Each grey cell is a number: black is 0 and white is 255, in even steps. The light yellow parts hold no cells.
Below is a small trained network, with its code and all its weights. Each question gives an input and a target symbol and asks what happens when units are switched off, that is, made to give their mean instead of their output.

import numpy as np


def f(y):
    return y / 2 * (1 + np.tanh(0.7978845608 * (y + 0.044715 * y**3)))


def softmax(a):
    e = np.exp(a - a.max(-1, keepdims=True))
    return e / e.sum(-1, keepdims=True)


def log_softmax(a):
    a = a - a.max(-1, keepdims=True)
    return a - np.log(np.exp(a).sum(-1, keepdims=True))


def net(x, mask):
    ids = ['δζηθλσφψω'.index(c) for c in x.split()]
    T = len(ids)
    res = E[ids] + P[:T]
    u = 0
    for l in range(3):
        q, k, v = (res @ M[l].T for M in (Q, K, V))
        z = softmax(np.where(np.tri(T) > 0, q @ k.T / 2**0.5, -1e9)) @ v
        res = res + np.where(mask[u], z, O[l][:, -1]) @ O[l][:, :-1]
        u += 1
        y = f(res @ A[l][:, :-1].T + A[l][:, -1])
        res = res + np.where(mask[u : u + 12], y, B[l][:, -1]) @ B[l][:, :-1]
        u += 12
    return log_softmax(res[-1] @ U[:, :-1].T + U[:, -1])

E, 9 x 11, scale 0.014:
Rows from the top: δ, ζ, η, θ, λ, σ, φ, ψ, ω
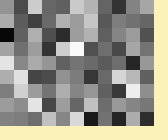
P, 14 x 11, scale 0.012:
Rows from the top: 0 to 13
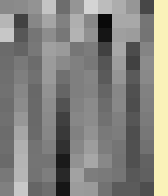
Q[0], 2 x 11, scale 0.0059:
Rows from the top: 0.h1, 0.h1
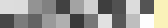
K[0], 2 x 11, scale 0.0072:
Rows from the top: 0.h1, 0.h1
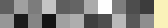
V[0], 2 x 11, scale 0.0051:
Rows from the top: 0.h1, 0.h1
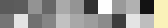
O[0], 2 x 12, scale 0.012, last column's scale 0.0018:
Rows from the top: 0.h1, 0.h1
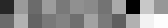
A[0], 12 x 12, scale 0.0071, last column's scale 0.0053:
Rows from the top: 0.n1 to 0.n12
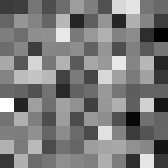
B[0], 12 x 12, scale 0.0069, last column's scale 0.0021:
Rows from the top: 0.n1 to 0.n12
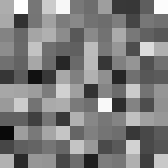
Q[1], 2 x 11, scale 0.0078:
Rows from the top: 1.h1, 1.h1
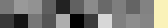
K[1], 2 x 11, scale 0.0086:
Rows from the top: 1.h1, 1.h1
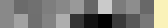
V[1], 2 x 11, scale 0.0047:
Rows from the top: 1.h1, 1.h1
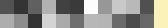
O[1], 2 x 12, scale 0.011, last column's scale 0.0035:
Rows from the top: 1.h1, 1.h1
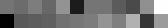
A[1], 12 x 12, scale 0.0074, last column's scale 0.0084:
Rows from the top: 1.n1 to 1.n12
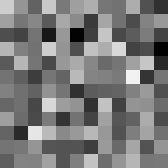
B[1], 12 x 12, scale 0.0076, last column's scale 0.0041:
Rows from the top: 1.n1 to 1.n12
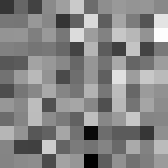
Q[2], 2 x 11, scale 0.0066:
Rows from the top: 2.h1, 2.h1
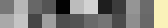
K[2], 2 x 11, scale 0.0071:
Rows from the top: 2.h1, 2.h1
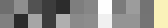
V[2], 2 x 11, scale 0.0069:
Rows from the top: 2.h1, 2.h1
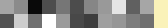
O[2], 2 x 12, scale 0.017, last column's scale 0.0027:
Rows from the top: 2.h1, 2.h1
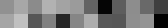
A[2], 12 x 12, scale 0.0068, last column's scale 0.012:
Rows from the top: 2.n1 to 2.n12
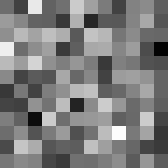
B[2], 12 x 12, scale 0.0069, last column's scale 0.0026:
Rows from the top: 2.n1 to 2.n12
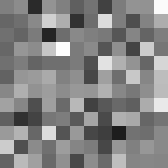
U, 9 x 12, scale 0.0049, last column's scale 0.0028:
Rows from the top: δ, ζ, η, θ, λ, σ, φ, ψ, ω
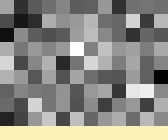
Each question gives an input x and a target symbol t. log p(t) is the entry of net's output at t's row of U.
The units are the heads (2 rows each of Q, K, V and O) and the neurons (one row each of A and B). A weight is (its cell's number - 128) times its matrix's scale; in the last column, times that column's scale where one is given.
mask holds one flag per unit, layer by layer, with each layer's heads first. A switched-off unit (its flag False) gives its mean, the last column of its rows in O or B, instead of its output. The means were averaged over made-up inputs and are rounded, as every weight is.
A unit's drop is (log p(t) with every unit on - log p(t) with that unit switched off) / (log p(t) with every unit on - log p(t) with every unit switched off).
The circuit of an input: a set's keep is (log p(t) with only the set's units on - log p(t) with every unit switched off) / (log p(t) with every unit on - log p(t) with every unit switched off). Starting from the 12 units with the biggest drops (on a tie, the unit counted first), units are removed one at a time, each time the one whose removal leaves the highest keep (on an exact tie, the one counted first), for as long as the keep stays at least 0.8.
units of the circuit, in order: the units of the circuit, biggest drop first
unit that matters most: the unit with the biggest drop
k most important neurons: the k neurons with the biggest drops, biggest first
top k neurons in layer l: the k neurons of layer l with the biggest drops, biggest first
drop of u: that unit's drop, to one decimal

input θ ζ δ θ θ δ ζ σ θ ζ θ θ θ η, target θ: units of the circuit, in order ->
1.h1; 0.h1; 0.n7
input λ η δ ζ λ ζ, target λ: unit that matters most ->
0.h1
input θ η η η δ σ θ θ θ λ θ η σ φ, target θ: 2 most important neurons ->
0.n12; 1.n2
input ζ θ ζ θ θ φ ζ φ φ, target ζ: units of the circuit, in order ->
1.h1; 1.n11
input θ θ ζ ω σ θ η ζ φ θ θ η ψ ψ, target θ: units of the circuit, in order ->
1.h1; 2.h1
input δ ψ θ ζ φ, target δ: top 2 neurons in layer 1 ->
1.n3; 1.n6
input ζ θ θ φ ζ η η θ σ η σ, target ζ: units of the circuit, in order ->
1.h1; 1.n11; 0.n1
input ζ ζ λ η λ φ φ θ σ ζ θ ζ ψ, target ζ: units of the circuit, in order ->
1.h1; 1.n11; 0.h1; 0.n11
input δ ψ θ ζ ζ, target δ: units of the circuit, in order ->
0.h1; 2.h1; 2.n8; 1.n3
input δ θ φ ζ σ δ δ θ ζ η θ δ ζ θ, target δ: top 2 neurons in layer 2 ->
2.n8; 2.n1
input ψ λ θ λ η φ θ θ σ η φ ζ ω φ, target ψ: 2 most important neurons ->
0.n1; 0.n5
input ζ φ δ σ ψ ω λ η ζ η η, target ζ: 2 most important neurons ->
1.n11; 0.n1
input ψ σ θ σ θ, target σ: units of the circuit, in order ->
2.h1; 0.n1
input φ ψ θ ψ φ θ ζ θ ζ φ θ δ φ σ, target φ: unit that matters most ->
0.h1
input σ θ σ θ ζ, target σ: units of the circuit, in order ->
2.h1; 0.h1
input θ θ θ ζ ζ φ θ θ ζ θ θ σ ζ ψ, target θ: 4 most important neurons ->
2.n5; 0.n12; 1.n2; 1.n12
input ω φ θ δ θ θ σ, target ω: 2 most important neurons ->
0.n12; 0.n9
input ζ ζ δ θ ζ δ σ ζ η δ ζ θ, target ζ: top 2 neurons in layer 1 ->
1.n11; 1.n3
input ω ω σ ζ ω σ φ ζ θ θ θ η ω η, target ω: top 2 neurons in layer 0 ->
0.n12; 0.n9
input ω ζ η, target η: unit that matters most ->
0.n1
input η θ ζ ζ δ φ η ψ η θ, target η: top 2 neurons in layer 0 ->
0.n12; 0.n1
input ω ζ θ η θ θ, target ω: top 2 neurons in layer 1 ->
1.n8; 1.n6
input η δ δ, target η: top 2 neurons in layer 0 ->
0.n1; 0.n12
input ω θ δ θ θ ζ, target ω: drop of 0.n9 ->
0.2
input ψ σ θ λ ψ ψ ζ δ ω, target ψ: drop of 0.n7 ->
0.1
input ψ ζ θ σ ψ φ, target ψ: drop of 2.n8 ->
0.1
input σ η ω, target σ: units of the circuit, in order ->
2.h1
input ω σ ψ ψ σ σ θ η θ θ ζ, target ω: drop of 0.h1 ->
0.8
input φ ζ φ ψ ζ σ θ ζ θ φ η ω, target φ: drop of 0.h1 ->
0.5
